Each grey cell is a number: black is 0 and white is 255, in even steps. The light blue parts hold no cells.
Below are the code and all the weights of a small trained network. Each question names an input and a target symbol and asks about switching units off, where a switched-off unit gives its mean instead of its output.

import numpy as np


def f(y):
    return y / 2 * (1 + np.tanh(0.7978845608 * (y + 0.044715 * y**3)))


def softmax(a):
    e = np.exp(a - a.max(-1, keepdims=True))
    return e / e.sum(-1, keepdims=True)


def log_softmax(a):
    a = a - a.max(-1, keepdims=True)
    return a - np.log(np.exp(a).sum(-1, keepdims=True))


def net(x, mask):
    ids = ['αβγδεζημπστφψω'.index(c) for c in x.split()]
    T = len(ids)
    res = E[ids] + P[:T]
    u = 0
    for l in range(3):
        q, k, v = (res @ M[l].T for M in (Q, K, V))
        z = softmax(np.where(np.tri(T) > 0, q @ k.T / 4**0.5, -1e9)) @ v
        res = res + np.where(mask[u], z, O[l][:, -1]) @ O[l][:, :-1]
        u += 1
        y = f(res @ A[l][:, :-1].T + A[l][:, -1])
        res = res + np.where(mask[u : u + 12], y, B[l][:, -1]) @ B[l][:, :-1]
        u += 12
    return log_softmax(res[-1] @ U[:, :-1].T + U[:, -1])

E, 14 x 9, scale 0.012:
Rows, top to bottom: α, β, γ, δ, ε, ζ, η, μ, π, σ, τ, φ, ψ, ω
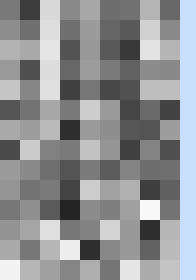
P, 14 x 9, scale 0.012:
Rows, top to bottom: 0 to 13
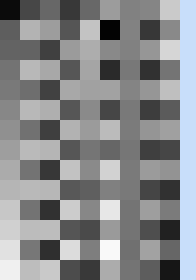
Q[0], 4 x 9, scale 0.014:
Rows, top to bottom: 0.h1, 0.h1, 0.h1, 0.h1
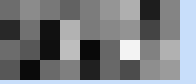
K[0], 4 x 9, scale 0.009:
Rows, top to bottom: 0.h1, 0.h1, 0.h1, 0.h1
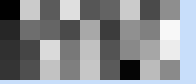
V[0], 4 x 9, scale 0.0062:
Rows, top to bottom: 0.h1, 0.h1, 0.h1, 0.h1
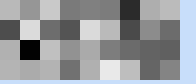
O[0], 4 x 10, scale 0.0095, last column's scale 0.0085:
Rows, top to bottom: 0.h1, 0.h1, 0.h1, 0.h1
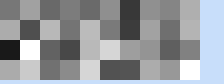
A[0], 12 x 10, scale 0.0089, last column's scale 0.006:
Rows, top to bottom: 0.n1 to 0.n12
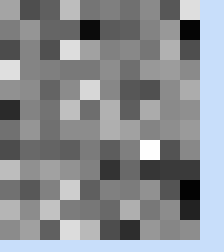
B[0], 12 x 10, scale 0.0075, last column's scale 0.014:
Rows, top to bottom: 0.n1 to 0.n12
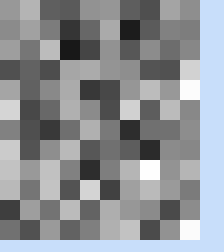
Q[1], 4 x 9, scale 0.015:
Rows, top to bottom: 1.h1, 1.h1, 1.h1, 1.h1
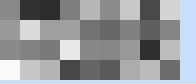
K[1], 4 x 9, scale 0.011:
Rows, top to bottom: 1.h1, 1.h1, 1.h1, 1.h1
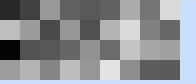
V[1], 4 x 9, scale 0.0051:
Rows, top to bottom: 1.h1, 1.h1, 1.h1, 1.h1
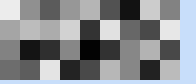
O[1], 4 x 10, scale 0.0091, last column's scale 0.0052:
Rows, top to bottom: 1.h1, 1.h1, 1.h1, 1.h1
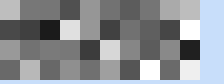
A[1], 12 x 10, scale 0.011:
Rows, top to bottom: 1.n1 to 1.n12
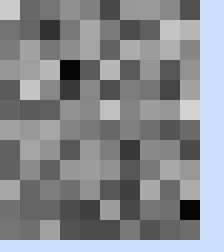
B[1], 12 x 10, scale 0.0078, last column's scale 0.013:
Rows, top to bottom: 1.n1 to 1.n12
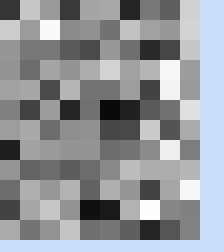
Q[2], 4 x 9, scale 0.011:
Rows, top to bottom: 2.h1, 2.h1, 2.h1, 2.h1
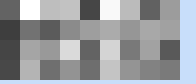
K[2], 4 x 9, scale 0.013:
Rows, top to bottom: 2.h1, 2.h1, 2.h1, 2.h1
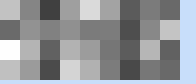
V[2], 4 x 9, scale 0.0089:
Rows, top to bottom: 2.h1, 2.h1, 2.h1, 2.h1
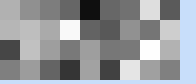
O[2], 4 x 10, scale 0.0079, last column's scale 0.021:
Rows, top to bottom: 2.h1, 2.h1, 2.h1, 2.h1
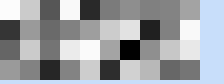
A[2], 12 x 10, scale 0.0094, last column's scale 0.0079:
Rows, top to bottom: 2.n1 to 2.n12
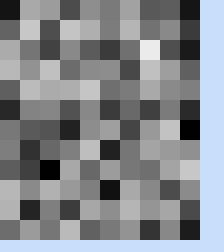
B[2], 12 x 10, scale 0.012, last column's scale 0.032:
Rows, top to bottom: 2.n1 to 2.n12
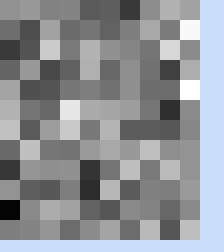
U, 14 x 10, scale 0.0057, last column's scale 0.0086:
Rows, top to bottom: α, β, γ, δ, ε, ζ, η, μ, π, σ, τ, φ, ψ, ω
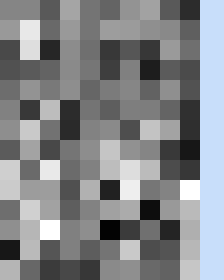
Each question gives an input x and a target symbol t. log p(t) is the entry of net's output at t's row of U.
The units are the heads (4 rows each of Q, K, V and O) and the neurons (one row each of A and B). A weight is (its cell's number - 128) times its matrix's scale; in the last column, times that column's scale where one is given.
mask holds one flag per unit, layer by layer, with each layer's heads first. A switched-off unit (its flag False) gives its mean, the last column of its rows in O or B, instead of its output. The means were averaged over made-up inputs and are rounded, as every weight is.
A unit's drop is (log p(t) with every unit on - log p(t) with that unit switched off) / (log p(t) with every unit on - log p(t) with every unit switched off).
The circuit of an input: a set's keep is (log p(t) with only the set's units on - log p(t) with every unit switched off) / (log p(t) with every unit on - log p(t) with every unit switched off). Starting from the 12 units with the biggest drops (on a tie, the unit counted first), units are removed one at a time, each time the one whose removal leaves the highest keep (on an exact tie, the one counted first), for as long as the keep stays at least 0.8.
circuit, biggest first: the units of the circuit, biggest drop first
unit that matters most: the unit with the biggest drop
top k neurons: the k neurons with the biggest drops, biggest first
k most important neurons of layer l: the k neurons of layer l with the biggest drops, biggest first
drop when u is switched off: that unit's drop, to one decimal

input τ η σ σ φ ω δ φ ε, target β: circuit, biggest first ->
(1.h1 0.h1 1.n11 2.h1)
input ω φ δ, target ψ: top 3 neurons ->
(2.n11 0.n9 0.n12)
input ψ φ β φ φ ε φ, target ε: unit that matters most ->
2.n3
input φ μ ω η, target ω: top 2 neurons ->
(2.n10 1.n3)
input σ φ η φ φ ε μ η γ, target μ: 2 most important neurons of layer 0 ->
(0.n12 0.n5)
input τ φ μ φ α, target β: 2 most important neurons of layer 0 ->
(0.n8 0.n12)
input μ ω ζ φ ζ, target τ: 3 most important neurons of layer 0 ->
(0.n12 0.n4 0.n8)
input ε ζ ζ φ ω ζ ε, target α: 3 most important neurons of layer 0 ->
(0.n5 0.n2 0.n12)
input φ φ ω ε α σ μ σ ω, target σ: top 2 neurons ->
(0.n12 1.n2)
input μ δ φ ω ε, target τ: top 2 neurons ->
(0.n12 2.n2)
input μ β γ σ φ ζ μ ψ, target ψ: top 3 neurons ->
(2.n9 1.n2 1.n6)
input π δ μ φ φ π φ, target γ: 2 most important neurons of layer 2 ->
(2.n4 2.n2)
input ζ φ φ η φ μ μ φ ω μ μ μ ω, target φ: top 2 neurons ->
(0.n12 1.n6)
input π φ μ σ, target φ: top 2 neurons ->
(1.n1 0.n12)
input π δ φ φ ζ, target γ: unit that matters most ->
1.h1
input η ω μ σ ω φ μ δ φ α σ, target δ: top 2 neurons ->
(1.n6 0.n12)
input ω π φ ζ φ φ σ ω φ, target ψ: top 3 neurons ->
(2.n11 0.n12 0.n9)
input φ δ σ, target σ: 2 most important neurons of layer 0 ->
(0.n12 0.n9)
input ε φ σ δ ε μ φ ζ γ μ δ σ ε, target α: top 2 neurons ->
(2.n2 1.n6)
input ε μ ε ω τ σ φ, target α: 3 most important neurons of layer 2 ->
(2.n2 2.n5 2.n12)
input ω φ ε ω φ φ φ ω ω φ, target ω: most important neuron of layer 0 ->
(0.n4)
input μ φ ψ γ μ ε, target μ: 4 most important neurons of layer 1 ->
(1.n6 1.n7 1.n4 1.n1)
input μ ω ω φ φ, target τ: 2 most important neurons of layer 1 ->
(1.n6 1.n7)
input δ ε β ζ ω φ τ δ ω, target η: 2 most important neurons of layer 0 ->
(0.n5 0.n6)
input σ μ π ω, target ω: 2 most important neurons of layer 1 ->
(1.n6 1.n3)
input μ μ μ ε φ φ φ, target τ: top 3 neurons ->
(0.n12 2.n2 0.n4)
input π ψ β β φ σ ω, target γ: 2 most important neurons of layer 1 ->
(1.n6 1.n11)
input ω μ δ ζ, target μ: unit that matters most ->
0.h1
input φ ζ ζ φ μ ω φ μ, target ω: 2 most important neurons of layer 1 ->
(1.n10 1.n3)
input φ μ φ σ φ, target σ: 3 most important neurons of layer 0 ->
(0.n12 0.n9 0.n5)
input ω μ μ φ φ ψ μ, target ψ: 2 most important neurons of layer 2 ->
(2.n11 2.n2)
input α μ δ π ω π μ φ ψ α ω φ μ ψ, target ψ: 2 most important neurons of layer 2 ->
(2.n9 2.n5)
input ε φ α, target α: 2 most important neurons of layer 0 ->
(0.n5 0.n2)
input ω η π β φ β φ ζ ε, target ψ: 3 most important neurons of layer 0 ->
(0.n12 0.n9 0.n5)
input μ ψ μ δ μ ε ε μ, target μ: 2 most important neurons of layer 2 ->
(2.n4 2.n5)
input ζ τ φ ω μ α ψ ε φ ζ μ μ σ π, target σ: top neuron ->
(1.n4)
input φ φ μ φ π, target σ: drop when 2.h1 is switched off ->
0.2
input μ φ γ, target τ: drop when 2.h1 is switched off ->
0.3
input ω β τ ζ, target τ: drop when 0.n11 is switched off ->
0.1
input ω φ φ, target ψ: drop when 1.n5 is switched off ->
0.0
